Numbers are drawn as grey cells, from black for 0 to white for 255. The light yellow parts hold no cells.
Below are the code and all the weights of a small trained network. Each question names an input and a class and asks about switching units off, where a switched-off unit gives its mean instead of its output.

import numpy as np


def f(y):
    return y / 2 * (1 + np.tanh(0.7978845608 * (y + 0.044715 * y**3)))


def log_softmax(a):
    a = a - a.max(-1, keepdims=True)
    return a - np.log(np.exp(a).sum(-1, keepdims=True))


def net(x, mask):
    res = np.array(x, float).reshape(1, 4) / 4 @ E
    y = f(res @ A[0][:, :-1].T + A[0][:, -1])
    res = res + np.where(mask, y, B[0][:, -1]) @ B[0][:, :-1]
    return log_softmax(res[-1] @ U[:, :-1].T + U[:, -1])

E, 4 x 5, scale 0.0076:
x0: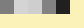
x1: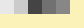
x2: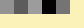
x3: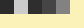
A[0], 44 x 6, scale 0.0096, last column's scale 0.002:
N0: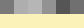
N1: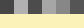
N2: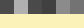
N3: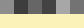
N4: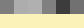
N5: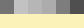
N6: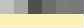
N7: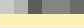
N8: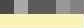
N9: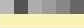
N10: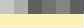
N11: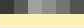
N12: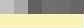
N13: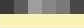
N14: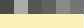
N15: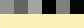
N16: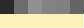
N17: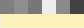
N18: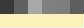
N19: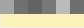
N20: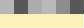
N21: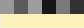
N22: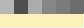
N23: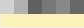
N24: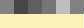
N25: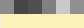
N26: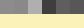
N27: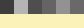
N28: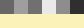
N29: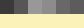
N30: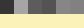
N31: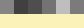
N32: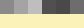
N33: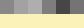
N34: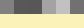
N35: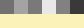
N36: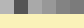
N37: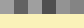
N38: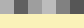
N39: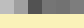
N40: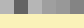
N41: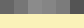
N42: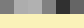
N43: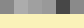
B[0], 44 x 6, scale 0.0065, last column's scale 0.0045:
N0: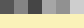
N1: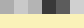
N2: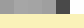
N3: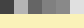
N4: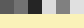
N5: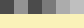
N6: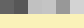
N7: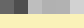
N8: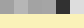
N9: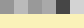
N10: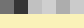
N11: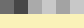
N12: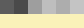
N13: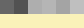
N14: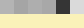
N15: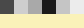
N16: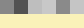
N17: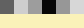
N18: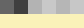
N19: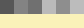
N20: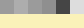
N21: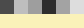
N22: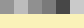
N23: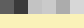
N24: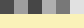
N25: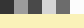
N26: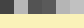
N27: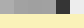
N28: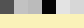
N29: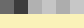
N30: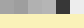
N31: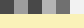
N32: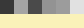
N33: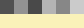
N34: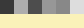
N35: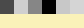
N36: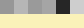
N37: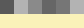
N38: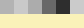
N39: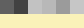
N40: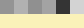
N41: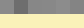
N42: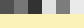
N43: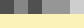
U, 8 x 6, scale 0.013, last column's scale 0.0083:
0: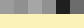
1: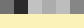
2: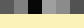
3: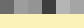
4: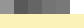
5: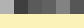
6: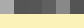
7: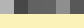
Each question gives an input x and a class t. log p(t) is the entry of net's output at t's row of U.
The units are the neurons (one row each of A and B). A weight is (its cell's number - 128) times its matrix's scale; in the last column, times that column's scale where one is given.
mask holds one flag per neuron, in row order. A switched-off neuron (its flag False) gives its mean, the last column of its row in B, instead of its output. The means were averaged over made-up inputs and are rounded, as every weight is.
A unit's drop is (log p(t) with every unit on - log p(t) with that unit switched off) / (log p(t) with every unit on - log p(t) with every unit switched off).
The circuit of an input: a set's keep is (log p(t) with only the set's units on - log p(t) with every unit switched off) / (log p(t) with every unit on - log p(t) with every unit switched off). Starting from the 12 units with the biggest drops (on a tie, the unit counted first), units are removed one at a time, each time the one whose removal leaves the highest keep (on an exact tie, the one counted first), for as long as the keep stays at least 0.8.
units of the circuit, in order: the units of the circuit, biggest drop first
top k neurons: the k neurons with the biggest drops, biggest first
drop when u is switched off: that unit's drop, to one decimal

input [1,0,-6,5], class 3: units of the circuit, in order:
(N28, N35)
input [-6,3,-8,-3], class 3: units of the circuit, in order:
(N28, N17)
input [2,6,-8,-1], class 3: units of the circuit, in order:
(N35, N28)
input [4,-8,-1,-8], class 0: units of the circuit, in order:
(N38)
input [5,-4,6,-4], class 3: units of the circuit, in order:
(N15, N26)
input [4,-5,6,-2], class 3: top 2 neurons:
(N15, N21)
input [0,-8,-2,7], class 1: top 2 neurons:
(N18, N29)
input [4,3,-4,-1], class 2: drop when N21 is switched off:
0.2
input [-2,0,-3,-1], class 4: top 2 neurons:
(N15, N21)
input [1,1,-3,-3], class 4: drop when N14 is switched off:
0.2
